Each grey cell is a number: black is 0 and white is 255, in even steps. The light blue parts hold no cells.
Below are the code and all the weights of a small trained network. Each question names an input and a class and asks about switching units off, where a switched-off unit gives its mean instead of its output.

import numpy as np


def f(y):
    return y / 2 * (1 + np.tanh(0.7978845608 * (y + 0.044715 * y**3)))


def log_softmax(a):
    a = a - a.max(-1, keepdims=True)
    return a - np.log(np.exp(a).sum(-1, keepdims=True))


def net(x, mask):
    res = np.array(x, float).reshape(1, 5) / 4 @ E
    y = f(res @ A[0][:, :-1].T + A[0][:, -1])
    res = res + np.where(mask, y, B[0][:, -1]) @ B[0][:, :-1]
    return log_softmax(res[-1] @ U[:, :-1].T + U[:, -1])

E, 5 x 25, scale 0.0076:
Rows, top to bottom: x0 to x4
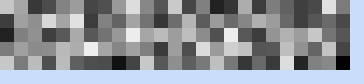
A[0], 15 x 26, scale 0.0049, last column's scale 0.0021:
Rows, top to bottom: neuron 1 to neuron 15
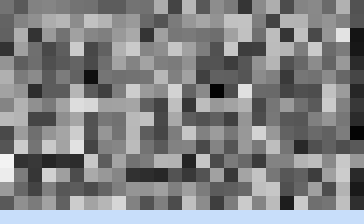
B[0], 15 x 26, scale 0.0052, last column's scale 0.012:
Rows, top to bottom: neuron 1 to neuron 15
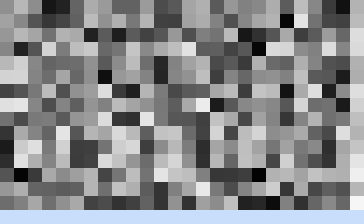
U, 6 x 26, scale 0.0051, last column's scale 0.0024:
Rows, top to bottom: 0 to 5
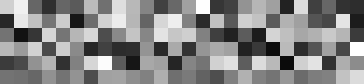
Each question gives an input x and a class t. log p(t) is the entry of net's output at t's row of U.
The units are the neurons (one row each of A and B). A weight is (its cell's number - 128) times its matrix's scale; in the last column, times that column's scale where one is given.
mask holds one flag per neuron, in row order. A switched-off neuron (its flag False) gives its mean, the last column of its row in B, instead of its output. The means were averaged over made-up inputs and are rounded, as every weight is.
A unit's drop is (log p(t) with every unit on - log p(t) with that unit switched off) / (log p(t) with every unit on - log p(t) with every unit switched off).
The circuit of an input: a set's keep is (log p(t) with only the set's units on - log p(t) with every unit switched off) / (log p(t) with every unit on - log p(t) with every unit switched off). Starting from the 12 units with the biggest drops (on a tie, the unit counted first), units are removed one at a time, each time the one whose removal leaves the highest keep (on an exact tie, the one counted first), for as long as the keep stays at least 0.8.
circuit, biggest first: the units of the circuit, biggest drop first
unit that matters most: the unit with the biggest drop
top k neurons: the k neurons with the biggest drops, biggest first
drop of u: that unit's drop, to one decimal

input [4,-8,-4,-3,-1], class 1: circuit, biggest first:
[neuron 12]
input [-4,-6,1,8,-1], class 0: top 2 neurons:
[neuron 2; neuron 8]
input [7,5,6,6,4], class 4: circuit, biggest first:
[neuron 7; neuron 9]
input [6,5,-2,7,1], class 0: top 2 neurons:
[neuron 8; neuron 12]
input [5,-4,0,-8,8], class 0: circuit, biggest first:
[neuron 15; neuron 6]
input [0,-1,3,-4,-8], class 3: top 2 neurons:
[neuron 15; neuron 3]
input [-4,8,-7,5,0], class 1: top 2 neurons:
[neuron 11; neuron 10]
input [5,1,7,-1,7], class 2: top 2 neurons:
[neuron 4; neuron 15]
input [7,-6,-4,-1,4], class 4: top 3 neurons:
[neuron 7; neuron 9; neuron 11]
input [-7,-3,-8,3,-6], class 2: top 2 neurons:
[neuron 13; neuron 7]
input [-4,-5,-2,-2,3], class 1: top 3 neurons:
[neuron 15; neuron 7; neuron 12]
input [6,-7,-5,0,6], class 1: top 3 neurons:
[neuron 12; neuron 15; neuron 3]
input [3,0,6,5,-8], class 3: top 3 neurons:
[neuron 15; neuron 3; neuron 13]
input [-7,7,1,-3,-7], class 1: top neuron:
[neuron 10]
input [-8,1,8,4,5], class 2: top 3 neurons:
[neuron 4; neuron 7; neuron 9]
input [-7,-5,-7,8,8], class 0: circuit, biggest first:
[neuron 2; neuron 15]
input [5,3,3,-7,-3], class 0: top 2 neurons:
[neuron 6; neuron 14]
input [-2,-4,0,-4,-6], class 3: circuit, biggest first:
[neuron 15; neuron 3]
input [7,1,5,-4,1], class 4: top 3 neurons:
[neuron 7; neuron 9; neuron 13]
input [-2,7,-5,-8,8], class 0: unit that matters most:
neuron 6
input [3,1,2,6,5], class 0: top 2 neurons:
[neuron 8; neuron 15]
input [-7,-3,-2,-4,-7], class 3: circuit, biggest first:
[neuron 15; neuron 3]
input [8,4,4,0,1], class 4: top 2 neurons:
[neuron 7; neuron 9]
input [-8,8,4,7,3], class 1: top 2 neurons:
[neuron 10; neuron 7]
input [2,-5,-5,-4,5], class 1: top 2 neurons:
[neuron 12; neuron 15]
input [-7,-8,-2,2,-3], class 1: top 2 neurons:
[neuron 12; neuron 7]
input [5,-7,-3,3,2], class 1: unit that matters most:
neuron 12
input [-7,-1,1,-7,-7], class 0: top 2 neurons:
[neuron 14; neuron 1]
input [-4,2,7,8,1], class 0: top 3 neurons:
[neuron 2; neuron 13; neuron 8]
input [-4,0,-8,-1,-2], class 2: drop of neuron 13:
0.6
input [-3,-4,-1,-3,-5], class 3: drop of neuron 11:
0.1
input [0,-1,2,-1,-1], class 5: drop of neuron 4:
0.3
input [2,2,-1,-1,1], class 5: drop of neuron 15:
1.0
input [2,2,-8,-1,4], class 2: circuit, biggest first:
[neuron 13]
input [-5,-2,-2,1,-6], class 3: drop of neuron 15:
0.3
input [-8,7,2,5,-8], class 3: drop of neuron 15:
0.9
